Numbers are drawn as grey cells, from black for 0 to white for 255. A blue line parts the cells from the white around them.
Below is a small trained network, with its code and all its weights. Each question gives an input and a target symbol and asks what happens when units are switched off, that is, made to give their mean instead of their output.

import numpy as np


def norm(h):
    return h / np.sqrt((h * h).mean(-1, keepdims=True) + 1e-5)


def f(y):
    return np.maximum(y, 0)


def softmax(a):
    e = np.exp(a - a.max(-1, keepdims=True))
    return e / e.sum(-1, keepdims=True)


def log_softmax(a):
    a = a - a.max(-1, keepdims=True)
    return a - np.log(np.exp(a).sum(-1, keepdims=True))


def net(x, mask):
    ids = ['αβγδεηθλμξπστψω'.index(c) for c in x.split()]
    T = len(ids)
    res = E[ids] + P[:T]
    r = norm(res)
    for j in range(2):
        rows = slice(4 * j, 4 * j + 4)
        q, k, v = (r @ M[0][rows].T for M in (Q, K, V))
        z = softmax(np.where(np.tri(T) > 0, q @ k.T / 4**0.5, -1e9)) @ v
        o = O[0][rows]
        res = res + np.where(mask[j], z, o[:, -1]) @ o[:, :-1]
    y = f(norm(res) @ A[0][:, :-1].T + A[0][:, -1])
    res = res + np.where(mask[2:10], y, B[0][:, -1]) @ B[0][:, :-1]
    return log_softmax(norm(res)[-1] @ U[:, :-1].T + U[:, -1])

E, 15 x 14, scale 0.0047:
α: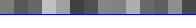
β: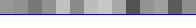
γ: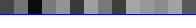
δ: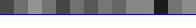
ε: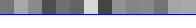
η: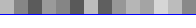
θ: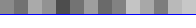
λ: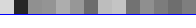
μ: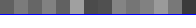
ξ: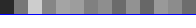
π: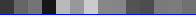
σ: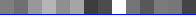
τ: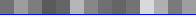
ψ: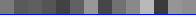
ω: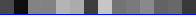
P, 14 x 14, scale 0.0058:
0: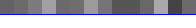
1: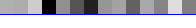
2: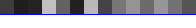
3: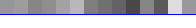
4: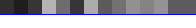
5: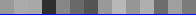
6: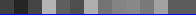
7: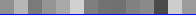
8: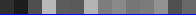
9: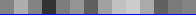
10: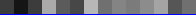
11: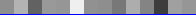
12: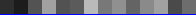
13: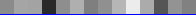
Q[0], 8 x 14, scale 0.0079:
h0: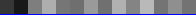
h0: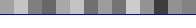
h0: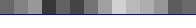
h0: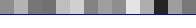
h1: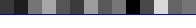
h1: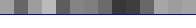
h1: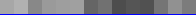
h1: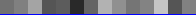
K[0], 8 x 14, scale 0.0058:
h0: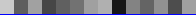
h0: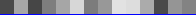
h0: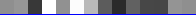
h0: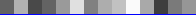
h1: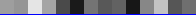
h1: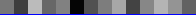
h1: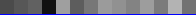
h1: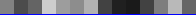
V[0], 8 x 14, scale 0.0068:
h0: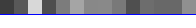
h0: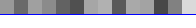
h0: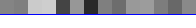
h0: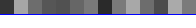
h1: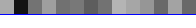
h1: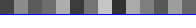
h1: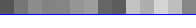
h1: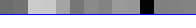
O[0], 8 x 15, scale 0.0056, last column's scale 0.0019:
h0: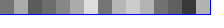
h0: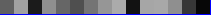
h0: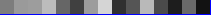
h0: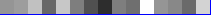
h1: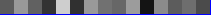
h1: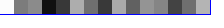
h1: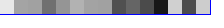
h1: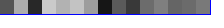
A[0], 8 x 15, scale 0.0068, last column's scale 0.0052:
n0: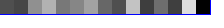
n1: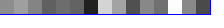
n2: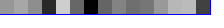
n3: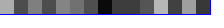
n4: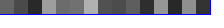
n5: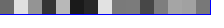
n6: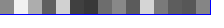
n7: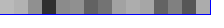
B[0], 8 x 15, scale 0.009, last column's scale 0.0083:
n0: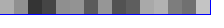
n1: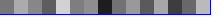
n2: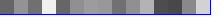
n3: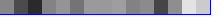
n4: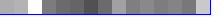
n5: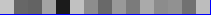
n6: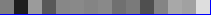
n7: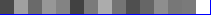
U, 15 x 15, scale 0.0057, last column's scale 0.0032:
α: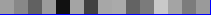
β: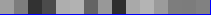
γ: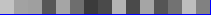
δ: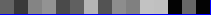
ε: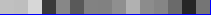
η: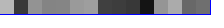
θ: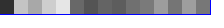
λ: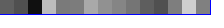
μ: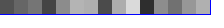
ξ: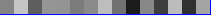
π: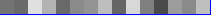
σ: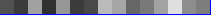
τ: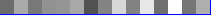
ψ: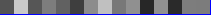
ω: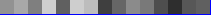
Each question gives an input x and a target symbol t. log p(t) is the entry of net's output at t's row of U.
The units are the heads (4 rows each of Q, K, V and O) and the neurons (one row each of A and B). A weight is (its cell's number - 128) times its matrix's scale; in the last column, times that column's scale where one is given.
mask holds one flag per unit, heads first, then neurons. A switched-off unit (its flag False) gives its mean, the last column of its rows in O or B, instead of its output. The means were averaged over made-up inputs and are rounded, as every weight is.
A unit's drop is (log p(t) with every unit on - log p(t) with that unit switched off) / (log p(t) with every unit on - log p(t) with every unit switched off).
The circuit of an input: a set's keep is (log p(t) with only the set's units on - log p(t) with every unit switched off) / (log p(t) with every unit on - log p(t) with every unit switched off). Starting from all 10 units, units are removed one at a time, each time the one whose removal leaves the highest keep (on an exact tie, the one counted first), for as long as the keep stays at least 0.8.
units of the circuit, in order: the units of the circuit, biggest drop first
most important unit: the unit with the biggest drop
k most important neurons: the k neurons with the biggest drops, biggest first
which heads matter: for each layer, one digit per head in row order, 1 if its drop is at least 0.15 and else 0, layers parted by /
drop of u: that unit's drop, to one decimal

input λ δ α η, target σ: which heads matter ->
10
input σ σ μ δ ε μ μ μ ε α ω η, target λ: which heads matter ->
11
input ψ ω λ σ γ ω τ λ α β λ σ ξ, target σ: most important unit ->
h0
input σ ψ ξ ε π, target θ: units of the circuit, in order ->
(h1 n4)
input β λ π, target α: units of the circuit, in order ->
(h0 h1 n4 n0)
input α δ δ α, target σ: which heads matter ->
10
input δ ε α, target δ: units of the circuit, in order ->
(h0 h1)
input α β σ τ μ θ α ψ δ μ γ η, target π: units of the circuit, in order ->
(h1 n0)
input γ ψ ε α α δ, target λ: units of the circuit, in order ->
(h1 n3 n2)
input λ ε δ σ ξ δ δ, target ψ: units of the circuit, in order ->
(h0 h1 n4)
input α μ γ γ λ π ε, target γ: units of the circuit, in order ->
(n4 h1 n3)
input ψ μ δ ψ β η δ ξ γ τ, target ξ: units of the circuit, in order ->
(h1 n7)
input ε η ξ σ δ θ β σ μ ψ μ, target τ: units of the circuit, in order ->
(h1 h0)
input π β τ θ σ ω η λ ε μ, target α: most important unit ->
n5
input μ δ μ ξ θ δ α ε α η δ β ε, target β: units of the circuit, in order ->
(n0 h0)
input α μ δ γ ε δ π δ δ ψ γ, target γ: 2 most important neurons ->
(n4 n3)
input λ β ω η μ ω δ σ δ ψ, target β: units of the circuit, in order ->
(h1 n0 h0 n7)
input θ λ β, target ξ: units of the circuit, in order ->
(h1 h0)
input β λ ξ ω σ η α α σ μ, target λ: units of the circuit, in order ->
(h1 n3 h0)
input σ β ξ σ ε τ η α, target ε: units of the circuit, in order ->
(h1 n1)
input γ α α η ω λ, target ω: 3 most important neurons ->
(n2 n1 n5)
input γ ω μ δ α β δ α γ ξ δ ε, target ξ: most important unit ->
n7
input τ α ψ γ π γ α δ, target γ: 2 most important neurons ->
(n1 n2)
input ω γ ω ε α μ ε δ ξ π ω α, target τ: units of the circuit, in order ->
(h0 n1)
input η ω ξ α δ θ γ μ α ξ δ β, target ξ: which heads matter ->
01
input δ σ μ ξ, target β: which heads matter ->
11
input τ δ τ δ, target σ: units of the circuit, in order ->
(h0 n6 h1)
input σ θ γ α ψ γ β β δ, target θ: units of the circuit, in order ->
(h1 n4)
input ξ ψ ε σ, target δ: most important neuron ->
(n2)
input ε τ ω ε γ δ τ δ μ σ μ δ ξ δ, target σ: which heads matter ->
10
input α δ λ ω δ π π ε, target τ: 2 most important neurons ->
(n1 n7)
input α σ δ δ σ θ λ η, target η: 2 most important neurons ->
(n6 n1)
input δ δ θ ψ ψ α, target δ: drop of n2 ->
0.5
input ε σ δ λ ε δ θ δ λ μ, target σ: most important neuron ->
(n6)
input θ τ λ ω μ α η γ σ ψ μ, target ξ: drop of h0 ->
0.3
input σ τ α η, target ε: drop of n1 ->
0.4
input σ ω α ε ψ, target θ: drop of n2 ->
0.0
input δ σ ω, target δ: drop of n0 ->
0.1
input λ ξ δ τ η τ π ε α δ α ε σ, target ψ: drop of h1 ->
0.3
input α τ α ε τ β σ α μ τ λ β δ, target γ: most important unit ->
n4
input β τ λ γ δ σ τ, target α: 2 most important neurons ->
(n4 n0)
